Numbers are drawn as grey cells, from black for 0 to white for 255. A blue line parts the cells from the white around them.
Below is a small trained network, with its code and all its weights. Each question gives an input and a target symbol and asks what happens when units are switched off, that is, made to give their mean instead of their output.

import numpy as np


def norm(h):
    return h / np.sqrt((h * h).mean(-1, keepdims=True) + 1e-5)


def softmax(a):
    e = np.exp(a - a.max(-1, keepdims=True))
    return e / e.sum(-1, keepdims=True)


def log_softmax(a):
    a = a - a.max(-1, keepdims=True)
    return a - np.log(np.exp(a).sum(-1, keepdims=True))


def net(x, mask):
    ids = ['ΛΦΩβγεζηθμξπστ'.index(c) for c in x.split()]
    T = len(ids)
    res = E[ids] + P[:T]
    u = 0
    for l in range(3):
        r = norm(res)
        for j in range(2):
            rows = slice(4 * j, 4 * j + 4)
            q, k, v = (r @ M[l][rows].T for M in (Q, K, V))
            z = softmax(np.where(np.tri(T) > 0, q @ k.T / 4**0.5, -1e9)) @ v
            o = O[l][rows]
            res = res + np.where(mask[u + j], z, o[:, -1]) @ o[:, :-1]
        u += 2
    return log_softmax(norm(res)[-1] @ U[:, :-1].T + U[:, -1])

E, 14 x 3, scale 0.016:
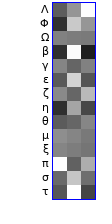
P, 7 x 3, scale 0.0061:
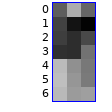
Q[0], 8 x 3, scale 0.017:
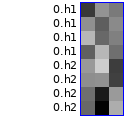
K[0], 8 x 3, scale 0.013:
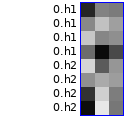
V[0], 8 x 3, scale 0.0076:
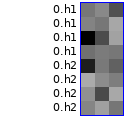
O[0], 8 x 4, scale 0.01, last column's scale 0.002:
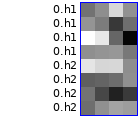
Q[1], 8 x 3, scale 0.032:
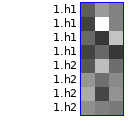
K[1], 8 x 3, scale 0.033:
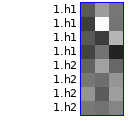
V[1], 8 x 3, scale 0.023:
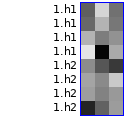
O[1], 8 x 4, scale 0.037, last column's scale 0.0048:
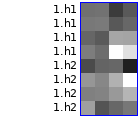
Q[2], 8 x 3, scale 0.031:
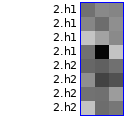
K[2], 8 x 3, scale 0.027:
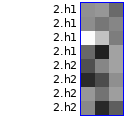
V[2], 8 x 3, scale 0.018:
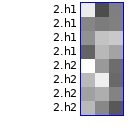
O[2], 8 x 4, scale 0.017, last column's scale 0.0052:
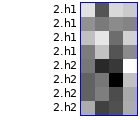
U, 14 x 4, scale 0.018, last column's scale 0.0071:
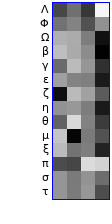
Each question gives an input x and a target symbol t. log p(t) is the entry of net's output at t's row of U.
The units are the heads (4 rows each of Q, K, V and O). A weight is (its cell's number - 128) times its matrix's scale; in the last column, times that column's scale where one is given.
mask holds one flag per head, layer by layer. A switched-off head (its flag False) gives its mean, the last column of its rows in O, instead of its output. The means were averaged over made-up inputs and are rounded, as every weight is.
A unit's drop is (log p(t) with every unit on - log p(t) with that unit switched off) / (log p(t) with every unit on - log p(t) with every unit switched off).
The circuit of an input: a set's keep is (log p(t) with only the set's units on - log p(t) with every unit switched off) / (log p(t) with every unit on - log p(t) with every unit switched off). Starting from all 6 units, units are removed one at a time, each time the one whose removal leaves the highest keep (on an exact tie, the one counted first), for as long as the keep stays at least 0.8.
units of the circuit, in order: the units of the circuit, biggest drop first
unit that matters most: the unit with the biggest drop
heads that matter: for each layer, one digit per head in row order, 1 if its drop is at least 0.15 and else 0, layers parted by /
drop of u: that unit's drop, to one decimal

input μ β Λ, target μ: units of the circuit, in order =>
(1.h2)
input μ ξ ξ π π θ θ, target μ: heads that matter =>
01 / 11 / 01
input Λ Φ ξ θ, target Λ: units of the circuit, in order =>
(0.h1 1.h1)
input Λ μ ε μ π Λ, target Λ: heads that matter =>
10 / 11 / 01
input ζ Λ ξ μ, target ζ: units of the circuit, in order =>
(1.h2 0.h1)
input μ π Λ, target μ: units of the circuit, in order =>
(1.h2 2.h2)
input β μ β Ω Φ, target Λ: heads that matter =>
00 / 10 / 00
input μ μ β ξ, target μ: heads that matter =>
00 / 11 / 01
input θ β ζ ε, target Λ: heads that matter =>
00 / 10 / 00
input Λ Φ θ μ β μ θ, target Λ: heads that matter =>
10 / 11 / 01
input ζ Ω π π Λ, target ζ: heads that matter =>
10 / 01 / 10
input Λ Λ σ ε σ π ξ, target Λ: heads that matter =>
11 / 11 / 01
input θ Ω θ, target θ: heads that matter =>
11 / 01 / 00
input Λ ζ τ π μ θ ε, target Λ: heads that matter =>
00 / 00 / 00
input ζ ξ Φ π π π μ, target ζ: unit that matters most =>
1.h2
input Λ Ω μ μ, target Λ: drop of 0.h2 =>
0.0
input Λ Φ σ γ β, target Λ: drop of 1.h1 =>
0.3
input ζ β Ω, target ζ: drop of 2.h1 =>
0.2
